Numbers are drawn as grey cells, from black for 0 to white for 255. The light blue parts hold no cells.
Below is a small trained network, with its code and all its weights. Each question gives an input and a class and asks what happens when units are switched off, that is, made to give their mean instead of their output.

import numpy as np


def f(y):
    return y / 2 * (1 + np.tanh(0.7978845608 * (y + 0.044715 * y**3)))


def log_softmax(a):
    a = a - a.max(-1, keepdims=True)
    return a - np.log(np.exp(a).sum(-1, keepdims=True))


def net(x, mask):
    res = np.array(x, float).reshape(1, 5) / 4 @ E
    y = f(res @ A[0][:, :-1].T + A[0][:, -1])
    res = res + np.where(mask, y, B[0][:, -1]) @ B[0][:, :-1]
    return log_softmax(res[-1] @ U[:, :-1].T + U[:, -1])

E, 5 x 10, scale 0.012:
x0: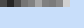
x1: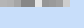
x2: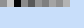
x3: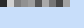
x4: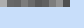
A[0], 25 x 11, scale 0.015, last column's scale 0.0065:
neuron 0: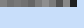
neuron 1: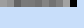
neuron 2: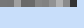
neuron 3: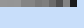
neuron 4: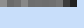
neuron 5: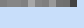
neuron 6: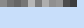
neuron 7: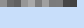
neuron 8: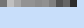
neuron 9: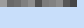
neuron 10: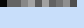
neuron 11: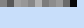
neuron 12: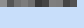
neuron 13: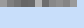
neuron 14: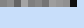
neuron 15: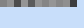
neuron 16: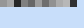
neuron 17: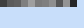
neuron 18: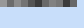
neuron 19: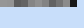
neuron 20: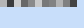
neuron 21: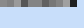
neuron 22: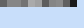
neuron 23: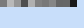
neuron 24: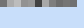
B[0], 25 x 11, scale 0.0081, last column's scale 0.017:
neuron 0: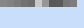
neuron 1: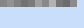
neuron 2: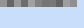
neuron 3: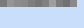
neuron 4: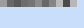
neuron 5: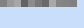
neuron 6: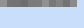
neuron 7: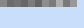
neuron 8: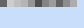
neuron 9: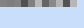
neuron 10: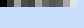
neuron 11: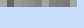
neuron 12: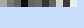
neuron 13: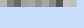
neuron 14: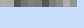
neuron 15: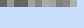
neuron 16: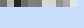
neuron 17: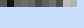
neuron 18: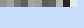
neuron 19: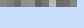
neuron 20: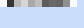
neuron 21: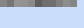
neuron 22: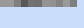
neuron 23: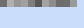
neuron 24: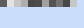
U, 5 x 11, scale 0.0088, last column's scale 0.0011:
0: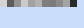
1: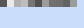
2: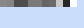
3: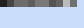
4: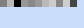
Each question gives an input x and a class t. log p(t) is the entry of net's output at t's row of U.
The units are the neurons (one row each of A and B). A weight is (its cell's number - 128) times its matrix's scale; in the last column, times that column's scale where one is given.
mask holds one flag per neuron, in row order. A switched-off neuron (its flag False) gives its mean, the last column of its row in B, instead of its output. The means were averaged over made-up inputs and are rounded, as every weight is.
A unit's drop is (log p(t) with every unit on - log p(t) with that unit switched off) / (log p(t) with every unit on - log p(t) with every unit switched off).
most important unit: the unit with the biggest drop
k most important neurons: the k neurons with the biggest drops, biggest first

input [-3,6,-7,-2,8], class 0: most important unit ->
neuron 20
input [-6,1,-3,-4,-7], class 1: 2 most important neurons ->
neuron 24; neuron 8
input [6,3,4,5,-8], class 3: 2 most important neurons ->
neuron 10; neuron 17
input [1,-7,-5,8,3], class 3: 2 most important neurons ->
neuron 10; neuron 17
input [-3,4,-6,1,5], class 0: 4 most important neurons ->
neuron 20; neuron 16; neuron 10; neuron 15
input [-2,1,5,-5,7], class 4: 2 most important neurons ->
neuron 16; neuron 13
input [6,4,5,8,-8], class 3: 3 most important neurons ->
neuron 10; neuron 17; neuron 13
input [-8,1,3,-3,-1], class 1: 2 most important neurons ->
neuron 12; neuron 20
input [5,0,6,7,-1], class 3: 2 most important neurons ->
neuron 10; neuron 17
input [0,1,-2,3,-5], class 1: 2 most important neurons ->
neuron 24; neuron 8
